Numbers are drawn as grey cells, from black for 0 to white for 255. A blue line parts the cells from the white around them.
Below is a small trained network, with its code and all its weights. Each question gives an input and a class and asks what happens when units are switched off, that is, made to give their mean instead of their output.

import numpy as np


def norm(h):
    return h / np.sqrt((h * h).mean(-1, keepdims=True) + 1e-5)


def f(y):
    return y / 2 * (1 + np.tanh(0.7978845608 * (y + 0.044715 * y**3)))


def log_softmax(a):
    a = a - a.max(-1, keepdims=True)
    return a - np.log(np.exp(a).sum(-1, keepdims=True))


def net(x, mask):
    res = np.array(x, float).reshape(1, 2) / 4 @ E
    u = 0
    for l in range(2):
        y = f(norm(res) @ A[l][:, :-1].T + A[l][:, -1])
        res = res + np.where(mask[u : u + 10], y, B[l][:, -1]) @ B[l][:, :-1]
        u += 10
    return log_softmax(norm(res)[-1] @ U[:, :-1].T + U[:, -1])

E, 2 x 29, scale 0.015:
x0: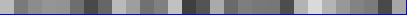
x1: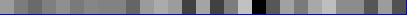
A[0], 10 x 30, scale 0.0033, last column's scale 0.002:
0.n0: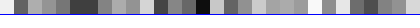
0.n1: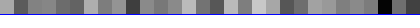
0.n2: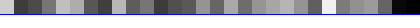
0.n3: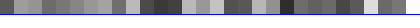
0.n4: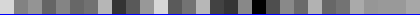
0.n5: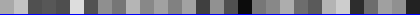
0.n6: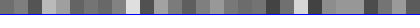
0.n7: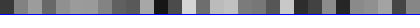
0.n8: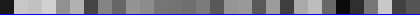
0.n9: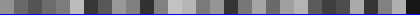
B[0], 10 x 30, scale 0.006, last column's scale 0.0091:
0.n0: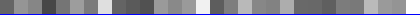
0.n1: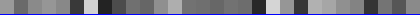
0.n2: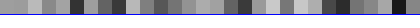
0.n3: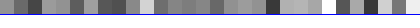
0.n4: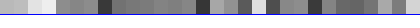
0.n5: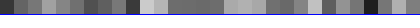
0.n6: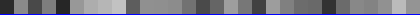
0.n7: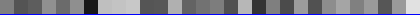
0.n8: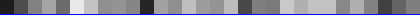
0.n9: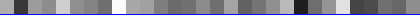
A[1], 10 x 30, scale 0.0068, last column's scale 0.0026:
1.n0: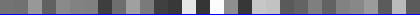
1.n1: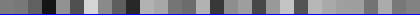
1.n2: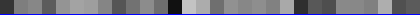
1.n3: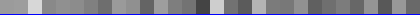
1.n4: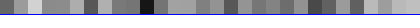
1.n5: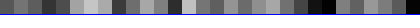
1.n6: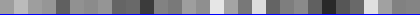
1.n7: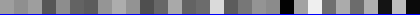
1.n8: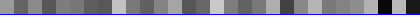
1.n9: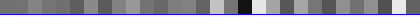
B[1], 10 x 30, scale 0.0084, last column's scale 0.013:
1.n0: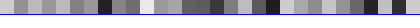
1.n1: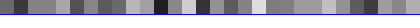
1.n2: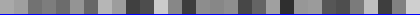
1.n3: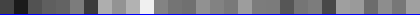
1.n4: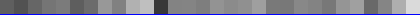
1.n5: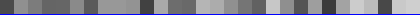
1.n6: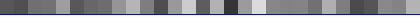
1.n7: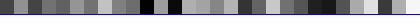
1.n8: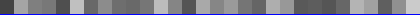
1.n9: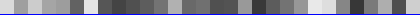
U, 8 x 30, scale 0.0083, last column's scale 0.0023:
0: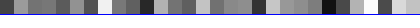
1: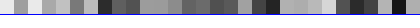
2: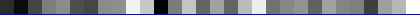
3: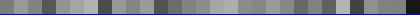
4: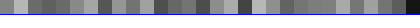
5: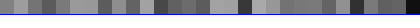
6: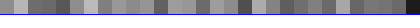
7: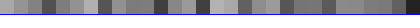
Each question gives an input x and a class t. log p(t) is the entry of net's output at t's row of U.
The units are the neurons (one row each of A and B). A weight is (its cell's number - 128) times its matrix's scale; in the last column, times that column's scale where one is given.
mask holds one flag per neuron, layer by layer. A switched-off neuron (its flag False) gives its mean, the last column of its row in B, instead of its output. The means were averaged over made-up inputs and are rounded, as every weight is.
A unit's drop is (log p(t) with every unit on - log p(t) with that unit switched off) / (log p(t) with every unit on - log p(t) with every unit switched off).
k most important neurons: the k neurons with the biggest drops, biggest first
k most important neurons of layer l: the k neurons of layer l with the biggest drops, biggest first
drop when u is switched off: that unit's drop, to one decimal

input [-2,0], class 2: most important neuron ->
(0.n7)
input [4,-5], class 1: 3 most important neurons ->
(0.n7 1.n9 1.n0)
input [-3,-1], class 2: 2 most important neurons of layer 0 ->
(0.n7 0.n0)
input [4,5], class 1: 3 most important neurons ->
(0.n7 1.n7 0.n4)
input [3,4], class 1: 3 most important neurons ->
(1.n7 0.n7 0.n4)
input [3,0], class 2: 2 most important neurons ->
(0.n0 0.n7)
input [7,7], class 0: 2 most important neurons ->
(0.n3 1.n0)
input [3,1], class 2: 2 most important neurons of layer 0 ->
(0.n0 0.n7)
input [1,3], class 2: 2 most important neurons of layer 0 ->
(0.n3 0.n4)
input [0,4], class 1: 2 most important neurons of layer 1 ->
(1.n7 1.n4)
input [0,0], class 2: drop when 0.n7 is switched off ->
0.5
